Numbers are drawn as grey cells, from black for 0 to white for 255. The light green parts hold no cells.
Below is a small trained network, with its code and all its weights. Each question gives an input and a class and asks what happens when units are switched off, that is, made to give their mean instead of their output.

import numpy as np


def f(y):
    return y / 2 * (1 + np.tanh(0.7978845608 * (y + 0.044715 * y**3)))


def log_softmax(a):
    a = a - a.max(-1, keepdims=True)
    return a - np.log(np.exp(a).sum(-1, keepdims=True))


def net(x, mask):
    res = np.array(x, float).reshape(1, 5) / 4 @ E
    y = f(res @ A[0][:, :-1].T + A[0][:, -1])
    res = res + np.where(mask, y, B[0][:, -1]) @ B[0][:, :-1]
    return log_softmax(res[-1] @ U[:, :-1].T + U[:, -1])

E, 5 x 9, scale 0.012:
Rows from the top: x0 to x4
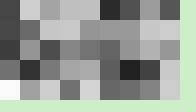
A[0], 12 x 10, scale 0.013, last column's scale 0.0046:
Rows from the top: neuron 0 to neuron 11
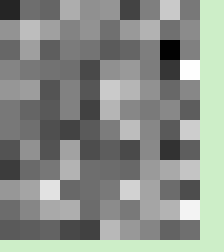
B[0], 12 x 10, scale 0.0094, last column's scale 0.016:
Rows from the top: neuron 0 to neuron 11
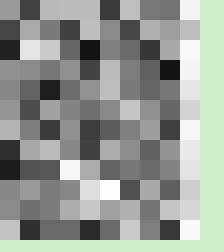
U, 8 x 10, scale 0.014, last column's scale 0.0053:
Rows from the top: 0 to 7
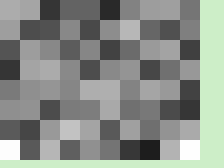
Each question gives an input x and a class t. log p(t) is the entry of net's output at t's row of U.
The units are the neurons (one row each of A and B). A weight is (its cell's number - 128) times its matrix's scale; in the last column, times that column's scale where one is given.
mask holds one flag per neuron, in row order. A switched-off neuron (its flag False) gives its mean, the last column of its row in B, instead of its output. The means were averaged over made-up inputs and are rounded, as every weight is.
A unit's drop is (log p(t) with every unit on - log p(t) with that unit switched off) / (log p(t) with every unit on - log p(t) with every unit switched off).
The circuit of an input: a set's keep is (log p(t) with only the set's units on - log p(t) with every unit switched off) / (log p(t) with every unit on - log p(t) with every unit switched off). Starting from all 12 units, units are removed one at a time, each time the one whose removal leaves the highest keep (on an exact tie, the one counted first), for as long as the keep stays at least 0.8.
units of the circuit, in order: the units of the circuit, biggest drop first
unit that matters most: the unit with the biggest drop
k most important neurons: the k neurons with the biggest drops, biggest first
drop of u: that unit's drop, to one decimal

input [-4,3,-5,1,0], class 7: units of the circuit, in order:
(neuron 8; neuron 6; neuron 3)
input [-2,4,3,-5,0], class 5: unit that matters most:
neuron 9
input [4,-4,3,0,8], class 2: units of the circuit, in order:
(neuron 1; neuron 3)
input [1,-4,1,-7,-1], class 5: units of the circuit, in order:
(neuron 9; neuron 1)
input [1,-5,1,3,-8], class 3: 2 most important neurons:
(neuron 2; neuron 7)
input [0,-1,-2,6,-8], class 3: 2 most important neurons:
(neuron 7; neuron 2)
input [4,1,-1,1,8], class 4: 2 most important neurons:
(neuron 1; neuron 11)
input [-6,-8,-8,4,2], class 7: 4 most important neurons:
(neuron 8; neuron 11; neuron 4; neuron 7)
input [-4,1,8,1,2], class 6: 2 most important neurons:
(neuron 3; neuron 11)
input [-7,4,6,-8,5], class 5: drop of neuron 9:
0.6
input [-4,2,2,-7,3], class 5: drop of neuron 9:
0.3
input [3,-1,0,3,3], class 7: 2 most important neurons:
(neuron 8; neuron 7)
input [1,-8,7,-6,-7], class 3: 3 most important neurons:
(neuron 2; neuron 7; neuron 0)
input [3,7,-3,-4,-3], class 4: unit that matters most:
neuron 9
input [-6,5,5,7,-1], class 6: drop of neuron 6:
0.0
